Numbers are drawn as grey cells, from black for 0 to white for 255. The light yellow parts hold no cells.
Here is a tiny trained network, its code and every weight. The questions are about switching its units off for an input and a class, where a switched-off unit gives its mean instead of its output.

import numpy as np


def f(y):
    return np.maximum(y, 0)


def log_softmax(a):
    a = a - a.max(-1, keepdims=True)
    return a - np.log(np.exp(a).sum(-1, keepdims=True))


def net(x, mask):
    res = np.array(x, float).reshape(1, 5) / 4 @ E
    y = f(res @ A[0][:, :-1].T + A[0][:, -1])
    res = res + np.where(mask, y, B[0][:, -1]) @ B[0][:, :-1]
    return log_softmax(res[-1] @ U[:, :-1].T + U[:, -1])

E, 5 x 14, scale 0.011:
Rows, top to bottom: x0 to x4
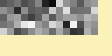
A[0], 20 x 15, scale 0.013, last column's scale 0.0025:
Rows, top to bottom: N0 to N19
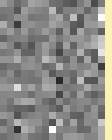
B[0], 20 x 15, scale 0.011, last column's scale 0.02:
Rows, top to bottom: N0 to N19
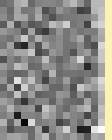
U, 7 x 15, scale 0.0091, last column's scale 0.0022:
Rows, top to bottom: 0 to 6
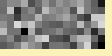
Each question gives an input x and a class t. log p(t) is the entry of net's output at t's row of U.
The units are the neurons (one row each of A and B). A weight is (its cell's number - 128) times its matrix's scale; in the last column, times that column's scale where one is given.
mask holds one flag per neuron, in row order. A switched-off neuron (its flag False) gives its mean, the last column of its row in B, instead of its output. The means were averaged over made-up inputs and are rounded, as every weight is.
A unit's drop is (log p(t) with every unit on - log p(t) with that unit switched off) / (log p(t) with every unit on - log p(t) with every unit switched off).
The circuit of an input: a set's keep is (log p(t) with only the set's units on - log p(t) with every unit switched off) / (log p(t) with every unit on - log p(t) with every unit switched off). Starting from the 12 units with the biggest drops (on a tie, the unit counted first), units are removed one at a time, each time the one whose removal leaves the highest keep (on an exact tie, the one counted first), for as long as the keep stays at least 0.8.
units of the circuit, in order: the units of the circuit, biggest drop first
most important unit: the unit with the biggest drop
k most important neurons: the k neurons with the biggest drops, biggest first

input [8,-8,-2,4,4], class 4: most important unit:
N17
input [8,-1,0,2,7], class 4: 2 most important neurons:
N17; N18
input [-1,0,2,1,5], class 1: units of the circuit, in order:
N18; N11
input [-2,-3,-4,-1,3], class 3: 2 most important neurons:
N18; N6
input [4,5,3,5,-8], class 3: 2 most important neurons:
N3; N17
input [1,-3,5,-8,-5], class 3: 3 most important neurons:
N11; N17; N7
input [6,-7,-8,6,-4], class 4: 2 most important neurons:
N17; N14
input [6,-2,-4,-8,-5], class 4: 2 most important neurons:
N12; N0
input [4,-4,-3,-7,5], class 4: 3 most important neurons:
N12; N8; N3
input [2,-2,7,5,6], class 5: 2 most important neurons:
N11; N18
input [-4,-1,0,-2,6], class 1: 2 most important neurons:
N18; N1
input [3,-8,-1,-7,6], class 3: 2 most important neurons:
N0; N17
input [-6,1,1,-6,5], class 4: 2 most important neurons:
N6; N11
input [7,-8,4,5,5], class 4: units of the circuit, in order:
N17
